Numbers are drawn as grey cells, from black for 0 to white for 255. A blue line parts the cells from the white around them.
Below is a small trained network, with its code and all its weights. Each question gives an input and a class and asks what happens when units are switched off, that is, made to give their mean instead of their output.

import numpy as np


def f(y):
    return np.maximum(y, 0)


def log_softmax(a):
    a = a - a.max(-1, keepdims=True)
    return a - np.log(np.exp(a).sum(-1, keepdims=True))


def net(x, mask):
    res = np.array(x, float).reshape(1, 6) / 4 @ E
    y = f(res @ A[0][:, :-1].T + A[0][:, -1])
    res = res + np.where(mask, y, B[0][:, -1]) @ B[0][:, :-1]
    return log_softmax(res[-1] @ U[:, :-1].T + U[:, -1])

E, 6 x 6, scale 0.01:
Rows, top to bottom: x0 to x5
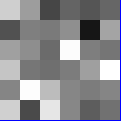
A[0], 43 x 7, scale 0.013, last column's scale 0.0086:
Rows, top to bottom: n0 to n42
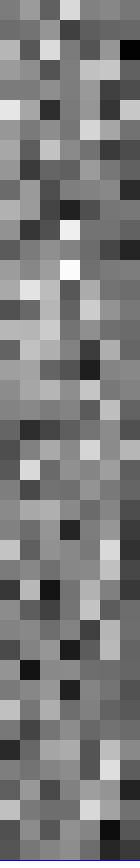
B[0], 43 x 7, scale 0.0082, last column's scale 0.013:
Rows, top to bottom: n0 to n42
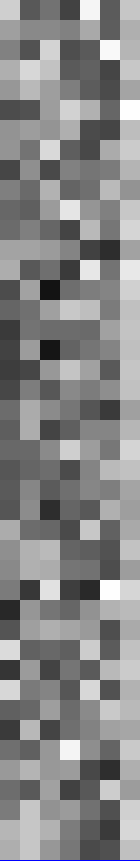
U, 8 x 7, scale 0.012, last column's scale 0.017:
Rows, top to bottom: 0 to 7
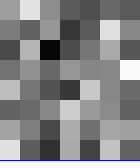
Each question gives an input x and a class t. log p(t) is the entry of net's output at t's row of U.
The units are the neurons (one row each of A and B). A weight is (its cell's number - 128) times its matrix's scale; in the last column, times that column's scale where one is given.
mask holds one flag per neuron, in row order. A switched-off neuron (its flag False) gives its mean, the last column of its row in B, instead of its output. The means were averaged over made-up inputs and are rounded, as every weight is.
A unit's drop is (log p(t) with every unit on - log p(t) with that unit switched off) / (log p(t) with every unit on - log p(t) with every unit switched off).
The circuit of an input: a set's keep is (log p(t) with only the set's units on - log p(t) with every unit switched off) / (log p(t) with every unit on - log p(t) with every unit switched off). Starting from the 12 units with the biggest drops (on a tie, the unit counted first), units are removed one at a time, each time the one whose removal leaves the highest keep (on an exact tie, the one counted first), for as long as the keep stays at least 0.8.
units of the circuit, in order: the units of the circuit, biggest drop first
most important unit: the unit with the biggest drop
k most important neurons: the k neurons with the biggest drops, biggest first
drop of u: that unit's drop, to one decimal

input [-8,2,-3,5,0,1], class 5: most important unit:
n37
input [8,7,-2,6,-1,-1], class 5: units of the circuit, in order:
(n18, n10)
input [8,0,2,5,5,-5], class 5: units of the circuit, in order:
(n5, n10)
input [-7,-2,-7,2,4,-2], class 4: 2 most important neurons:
(n32, n34)
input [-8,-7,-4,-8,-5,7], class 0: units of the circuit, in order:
(n42, n4)
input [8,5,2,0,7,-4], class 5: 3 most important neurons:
(n18, n10, n5)
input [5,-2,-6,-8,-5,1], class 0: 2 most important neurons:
(n41, n42)
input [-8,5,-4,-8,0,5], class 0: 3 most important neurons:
(n42, n12, n5)
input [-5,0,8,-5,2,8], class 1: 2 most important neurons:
(n7, n2)
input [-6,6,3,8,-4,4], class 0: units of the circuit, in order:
(n27, n38)
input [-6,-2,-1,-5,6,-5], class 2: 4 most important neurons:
(n14, n23, n5, n17)
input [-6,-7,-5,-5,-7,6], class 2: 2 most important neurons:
(n33, n8)
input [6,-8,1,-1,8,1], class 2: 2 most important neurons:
(n14, n16)
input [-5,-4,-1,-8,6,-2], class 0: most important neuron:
(n41)
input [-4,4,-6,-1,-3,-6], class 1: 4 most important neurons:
(n29, n13, n0, n39)
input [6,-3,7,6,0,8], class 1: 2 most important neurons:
(n2, n35)
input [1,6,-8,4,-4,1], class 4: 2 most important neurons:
(n32, n26)
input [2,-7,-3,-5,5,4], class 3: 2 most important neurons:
(n5, n3)
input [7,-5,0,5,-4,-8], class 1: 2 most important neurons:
(n29, n39)
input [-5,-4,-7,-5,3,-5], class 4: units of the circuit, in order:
(n34)
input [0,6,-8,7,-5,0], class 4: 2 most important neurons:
(n32, n26)
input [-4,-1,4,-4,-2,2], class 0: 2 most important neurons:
(n5, n42)
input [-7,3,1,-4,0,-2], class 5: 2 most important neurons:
(n37, n22)
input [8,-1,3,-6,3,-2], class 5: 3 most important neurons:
(n5, n18, n10)
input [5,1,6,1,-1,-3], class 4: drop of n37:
0.1
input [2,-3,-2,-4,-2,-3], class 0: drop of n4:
0.2
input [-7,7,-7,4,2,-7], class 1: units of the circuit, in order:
(n29)
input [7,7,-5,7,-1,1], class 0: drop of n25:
0.0
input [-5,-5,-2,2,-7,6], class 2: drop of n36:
0.1
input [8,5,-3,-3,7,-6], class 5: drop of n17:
-0.1
